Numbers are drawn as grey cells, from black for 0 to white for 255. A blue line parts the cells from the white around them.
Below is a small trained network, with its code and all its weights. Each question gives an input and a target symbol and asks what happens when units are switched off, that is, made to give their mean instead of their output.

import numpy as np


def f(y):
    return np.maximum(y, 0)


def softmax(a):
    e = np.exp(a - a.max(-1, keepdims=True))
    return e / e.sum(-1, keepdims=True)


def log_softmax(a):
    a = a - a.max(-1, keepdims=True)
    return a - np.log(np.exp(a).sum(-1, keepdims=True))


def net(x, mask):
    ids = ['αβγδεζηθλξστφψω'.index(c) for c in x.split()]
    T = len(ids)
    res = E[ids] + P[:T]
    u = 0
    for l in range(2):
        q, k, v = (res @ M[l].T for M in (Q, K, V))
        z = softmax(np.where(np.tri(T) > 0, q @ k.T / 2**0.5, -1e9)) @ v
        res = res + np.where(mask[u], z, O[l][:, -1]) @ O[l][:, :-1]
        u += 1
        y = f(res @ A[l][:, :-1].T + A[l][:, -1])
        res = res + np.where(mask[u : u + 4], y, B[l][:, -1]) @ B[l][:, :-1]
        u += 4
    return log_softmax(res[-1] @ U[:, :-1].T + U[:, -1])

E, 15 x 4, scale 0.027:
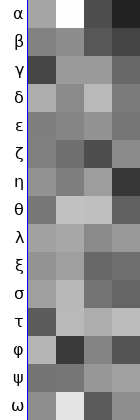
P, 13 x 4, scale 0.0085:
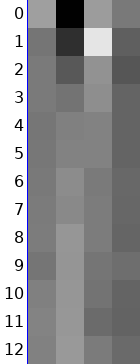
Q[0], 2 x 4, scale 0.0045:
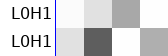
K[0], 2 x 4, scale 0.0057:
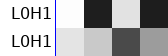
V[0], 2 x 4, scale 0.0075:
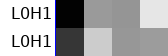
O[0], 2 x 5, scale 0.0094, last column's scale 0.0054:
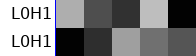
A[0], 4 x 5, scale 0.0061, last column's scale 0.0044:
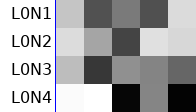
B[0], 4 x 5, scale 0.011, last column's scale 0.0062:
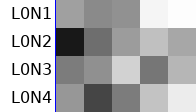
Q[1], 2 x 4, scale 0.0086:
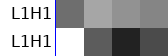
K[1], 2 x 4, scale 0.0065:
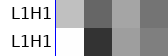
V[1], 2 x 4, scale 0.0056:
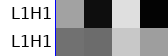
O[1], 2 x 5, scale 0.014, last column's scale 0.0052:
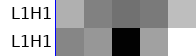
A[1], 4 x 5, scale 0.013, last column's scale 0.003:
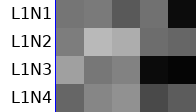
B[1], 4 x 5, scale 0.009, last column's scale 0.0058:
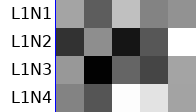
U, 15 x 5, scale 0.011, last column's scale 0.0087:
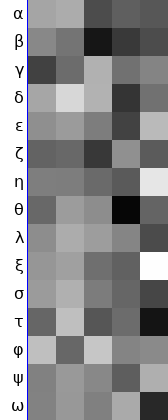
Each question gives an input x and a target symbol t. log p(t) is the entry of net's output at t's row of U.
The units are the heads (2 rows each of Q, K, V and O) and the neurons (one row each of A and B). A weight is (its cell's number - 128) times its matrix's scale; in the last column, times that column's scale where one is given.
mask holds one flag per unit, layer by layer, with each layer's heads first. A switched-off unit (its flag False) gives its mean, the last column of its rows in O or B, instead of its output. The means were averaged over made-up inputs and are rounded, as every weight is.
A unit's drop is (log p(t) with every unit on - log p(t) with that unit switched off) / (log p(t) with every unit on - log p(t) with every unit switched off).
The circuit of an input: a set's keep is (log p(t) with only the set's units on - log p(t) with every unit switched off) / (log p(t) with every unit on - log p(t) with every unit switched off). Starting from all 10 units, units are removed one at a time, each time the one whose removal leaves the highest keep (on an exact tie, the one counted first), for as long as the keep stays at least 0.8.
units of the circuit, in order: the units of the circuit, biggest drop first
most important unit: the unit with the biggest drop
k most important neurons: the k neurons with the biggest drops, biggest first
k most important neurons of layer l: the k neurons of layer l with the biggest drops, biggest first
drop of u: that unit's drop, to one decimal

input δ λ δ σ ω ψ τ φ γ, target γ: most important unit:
L1H1
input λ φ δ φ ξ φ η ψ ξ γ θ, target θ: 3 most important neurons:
L1N2, L0N1, L1N3
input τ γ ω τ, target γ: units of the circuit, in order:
L1H1, L0N2
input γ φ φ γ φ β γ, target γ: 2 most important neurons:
L1N4, L0N1
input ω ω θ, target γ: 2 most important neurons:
L1N4, L0N1
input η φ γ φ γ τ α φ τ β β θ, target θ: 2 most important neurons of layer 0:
L0N1, L0N4
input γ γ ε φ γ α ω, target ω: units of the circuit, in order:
L0N4, L0N2
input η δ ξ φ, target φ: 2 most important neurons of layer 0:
L0N1, L0N3
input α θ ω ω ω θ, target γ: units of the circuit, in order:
L0H1, L1H1
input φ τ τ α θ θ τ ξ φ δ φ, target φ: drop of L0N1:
0.4
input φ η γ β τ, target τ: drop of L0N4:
-0.1
